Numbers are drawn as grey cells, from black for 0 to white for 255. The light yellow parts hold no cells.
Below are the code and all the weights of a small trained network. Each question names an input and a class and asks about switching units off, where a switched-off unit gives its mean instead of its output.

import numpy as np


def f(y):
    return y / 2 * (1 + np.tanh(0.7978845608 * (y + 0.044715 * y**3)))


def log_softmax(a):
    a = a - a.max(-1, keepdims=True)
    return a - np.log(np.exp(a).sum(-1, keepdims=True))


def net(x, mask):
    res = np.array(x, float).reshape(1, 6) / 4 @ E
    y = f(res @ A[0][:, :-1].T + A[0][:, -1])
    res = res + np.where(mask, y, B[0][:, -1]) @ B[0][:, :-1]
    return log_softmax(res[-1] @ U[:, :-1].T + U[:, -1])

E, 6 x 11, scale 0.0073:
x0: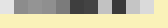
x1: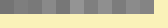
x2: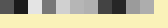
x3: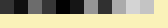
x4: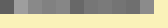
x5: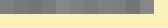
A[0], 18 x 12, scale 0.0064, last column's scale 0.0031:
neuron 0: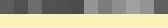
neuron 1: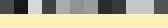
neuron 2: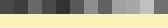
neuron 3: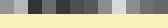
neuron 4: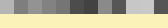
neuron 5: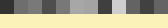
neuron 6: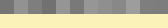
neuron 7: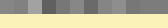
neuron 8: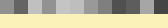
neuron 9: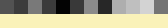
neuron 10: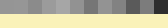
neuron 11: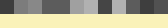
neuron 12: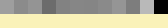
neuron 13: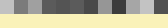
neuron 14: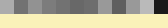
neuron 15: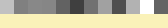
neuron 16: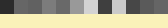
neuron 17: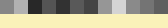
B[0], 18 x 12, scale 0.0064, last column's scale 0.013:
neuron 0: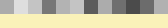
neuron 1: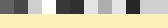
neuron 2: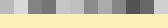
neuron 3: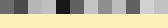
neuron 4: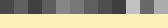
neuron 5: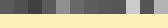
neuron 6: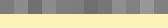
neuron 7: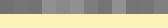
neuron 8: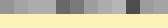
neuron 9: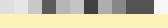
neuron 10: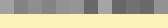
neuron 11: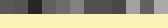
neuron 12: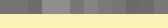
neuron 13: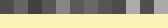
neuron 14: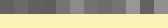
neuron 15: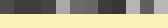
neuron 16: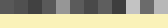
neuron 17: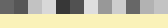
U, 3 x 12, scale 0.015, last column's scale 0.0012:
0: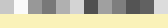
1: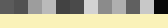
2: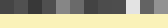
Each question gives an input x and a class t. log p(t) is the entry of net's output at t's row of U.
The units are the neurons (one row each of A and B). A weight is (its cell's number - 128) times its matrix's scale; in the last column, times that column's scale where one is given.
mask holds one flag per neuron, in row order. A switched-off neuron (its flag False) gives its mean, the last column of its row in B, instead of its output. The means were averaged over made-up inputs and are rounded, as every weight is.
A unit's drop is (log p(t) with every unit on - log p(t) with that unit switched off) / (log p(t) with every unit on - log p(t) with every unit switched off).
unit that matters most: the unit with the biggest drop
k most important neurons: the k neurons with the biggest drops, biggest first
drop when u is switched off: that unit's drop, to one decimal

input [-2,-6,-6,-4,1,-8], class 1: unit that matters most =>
neuron 9
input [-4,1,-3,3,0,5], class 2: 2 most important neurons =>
[neuron 1; neuron 16]
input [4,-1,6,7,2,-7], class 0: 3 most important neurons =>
[neuron 9; neuron 2; neuron 0]
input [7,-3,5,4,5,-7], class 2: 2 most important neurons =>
[neuron 15; neuron 4]
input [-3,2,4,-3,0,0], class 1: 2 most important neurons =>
[neuron 9; neuron 2]
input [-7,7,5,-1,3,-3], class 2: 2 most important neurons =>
[neuron 16; neuron 5]
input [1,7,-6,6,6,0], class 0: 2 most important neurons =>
[neuron 9; neuron 1]
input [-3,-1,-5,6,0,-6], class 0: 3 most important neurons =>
[neuron 9; neuron 1; neuron 2]
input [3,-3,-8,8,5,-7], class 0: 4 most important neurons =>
[neuron 9; neuron 2; neuron 0; neuron 1]
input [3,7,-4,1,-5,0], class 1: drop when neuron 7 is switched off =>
0.0
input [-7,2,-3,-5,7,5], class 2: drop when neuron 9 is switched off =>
0.1
